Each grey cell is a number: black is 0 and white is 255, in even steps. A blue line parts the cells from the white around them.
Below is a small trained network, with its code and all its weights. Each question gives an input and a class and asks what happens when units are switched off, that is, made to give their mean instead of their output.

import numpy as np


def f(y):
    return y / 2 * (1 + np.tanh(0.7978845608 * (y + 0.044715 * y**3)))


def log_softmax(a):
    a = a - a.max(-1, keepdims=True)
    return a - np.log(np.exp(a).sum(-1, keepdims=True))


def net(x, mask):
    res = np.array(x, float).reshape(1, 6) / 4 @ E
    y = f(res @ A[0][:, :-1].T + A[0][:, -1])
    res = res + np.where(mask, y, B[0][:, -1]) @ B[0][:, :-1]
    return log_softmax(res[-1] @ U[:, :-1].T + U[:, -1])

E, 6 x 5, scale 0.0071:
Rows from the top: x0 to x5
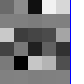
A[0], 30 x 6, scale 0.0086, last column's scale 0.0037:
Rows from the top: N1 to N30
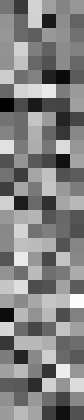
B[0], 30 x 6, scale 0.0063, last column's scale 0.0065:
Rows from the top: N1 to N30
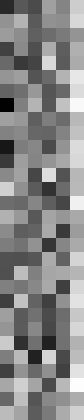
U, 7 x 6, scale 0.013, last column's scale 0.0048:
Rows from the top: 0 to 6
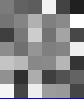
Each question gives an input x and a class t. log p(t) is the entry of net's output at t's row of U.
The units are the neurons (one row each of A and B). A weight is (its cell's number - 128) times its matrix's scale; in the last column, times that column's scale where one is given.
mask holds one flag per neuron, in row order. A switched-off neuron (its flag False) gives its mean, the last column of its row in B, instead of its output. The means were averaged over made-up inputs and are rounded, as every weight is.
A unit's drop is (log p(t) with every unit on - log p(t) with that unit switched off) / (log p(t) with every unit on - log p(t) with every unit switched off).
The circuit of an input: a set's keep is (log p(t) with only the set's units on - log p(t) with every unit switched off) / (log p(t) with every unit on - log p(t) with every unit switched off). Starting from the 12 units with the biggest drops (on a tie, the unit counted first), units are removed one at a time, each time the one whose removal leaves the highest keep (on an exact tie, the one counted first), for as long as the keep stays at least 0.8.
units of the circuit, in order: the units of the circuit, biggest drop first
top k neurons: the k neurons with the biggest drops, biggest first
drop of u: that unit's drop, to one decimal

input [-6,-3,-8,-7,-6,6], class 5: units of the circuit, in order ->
(N25; N7)
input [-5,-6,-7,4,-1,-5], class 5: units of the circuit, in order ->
(N25)
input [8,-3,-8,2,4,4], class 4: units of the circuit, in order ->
(N28; N14)
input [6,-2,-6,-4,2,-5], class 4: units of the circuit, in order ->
(N14; N28)
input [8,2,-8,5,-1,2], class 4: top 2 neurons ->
(N28; N14)
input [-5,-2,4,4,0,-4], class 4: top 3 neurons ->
(N6; N30; N11)
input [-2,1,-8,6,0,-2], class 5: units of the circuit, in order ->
(N25; N23)
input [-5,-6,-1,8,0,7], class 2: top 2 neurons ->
(N8; N12)
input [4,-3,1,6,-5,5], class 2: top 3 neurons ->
(N8; N28; N26)
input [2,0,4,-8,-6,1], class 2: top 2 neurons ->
(N11; N22)
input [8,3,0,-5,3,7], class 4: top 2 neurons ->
(N28; N8)
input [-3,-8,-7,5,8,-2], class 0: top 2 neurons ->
(N13; N26)
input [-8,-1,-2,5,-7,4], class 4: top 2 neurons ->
(N30; N6)
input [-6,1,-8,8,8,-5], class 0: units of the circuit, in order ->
(N13)
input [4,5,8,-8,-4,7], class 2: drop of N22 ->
0.2
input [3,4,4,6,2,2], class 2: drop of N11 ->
-0.1
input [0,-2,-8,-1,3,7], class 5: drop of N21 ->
0.0
